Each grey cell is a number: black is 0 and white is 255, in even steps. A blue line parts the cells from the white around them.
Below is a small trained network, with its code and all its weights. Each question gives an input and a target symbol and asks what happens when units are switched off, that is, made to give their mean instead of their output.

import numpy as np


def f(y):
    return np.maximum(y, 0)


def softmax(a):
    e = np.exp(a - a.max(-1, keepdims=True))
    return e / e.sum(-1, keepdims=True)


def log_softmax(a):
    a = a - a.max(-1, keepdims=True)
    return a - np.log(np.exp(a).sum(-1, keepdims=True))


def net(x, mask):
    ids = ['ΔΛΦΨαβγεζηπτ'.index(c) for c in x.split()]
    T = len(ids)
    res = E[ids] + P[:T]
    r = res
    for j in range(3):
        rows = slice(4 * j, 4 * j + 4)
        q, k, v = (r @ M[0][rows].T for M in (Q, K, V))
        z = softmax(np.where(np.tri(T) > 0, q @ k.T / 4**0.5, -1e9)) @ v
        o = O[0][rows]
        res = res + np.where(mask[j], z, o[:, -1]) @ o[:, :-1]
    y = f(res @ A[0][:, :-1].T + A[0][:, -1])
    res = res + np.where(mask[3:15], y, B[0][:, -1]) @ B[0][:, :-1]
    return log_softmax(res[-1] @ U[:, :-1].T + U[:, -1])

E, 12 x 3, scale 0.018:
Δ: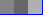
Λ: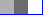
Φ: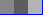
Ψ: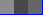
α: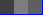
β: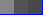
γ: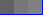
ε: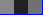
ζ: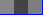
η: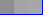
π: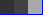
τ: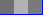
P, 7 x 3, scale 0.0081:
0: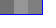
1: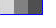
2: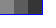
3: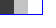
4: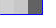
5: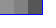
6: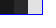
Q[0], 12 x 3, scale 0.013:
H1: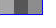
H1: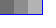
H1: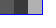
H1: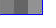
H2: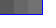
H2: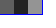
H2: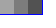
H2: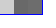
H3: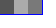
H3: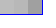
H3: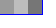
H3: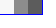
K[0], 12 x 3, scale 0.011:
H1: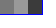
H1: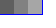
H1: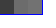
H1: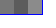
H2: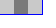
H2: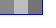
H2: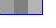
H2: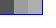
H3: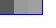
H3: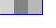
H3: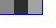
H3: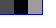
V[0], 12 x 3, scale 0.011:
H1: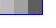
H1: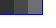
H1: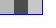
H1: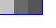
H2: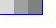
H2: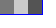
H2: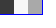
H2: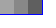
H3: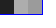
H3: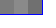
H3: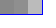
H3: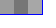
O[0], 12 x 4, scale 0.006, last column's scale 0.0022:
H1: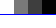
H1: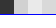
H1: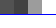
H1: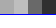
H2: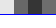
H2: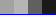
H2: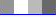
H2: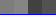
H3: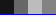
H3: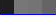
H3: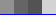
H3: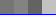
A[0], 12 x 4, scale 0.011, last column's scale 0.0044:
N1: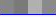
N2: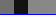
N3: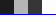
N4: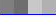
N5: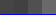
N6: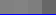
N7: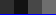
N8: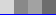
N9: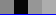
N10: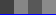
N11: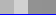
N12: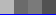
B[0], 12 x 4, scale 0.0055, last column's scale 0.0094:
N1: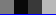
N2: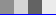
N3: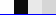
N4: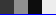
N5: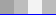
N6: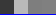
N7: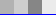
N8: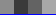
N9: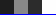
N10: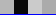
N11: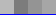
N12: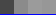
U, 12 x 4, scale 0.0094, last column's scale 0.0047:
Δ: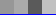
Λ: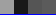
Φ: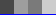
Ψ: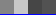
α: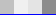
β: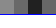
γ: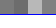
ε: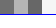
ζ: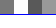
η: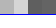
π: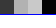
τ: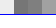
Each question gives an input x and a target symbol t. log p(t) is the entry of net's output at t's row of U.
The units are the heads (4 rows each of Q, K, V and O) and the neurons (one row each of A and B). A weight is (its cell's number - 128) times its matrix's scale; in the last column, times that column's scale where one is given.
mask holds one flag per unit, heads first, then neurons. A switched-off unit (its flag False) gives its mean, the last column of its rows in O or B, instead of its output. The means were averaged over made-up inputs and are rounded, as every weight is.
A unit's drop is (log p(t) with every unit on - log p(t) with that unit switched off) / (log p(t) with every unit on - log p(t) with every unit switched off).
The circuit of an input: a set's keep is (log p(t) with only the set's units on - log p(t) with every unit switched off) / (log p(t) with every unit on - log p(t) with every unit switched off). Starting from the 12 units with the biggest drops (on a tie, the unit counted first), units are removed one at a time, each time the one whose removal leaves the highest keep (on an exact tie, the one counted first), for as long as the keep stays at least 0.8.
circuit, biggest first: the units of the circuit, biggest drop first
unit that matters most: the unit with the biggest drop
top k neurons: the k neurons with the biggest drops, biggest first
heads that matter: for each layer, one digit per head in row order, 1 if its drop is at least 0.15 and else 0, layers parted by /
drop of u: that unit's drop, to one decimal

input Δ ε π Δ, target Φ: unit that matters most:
N4
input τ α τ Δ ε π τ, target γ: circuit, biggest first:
N3; N10; H1; H3
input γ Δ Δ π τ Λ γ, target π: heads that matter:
100
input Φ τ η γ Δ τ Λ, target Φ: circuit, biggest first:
N4; N9
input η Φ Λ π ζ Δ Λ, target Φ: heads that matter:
100
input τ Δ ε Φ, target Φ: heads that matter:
000
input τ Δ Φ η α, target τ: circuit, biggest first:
N3; N9
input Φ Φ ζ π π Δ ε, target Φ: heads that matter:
100
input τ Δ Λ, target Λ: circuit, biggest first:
N7; H1
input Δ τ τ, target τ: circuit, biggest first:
N3; N9; N4
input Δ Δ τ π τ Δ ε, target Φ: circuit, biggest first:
H1; N9
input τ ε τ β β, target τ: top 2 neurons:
N9; N4
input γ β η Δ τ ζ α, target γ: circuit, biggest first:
N3; H1
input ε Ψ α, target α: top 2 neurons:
N5; N7
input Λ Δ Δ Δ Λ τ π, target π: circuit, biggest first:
H1
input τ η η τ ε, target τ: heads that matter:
111
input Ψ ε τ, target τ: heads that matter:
000
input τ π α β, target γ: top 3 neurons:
N3; N9; N2
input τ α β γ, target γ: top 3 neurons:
N3; N10; N9
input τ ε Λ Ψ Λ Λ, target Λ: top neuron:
N8
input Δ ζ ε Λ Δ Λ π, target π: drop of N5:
0.4
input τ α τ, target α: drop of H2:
0.3
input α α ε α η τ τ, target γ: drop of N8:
0.0
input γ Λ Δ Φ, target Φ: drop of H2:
0.1
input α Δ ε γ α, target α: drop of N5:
0.2
